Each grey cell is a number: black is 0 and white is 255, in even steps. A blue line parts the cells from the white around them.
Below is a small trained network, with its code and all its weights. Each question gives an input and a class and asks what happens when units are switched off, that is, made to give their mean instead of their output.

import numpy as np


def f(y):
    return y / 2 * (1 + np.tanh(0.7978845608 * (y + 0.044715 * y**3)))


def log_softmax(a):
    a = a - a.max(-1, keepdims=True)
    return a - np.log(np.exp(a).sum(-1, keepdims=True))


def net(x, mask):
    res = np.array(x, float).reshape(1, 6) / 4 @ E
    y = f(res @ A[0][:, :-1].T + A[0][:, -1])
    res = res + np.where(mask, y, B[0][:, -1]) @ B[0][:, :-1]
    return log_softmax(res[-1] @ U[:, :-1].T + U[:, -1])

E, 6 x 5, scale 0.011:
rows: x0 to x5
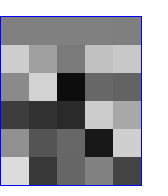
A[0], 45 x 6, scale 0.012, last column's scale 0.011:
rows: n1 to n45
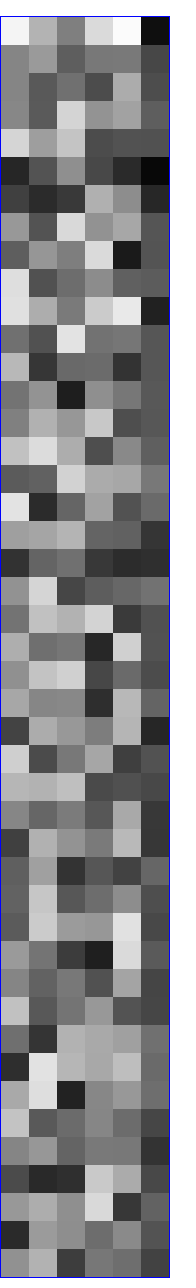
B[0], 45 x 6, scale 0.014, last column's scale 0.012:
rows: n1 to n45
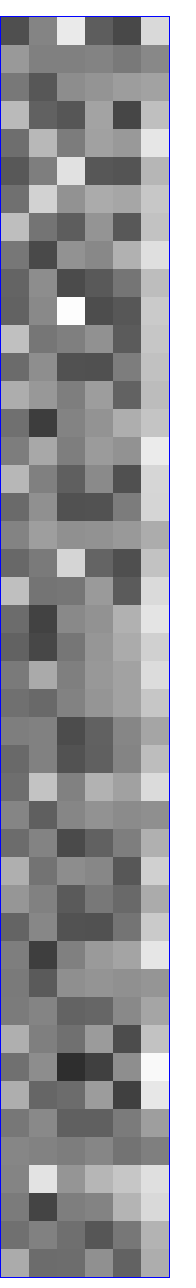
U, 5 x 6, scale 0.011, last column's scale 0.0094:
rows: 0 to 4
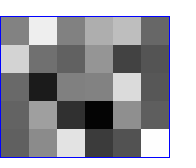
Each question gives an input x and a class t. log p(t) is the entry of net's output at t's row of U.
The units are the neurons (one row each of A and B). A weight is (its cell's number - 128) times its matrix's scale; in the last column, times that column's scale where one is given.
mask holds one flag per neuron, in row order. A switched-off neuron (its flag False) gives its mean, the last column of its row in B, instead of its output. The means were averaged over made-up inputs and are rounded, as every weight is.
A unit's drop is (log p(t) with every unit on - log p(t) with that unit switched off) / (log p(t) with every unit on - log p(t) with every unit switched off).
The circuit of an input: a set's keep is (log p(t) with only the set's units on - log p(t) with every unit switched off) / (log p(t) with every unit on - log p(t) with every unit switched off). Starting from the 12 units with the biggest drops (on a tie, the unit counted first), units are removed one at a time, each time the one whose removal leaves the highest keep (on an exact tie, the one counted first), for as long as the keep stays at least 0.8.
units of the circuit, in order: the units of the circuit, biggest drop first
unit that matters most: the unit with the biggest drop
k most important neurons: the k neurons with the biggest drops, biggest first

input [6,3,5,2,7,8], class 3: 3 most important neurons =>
(n18; n10; n13)
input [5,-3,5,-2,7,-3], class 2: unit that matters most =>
n34
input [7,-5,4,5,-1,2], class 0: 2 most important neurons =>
(n42; n7)
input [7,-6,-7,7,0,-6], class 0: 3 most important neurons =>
(n42; n7; n39)
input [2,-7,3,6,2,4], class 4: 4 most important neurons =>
(n20; n6; n28; n5)
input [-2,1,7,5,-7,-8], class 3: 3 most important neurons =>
(n38; n33; n30)
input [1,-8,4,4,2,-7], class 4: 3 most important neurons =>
(n20; n6; n31)
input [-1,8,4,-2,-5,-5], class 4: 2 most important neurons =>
(n1; n11)
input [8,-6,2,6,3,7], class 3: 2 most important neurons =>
(n13; n18)
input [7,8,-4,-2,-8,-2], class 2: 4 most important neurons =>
(n22; n43; n15; n9)
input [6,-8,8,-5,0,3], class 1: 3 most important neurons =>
(n21; n31; n1)
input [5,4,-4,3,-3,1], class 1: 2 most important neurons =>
(n37; n17)
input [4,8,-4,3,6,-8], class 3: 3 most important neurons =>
(n38; n33; n30)
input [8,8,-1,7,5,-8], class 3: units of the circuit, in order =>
(n33)
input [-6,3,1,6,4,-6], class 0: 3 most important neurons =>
(n42; n7; n18)
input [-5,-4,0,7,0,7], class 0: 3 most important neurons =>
(n42; n7; n38)
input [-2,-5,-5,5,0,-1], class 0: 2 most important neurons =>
(n42; n7)
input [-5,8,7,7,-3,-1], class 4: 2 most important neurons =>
(n1; n11)
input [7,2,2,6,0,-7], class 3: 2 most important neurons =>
(n38; n33)
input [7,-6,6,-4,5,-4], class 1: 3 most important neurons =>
(n21; n1; n11)
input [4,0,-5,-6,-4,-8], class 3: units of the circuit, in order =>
(n38)
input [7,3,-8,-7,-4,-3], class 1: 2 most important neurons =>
(n4; n8)
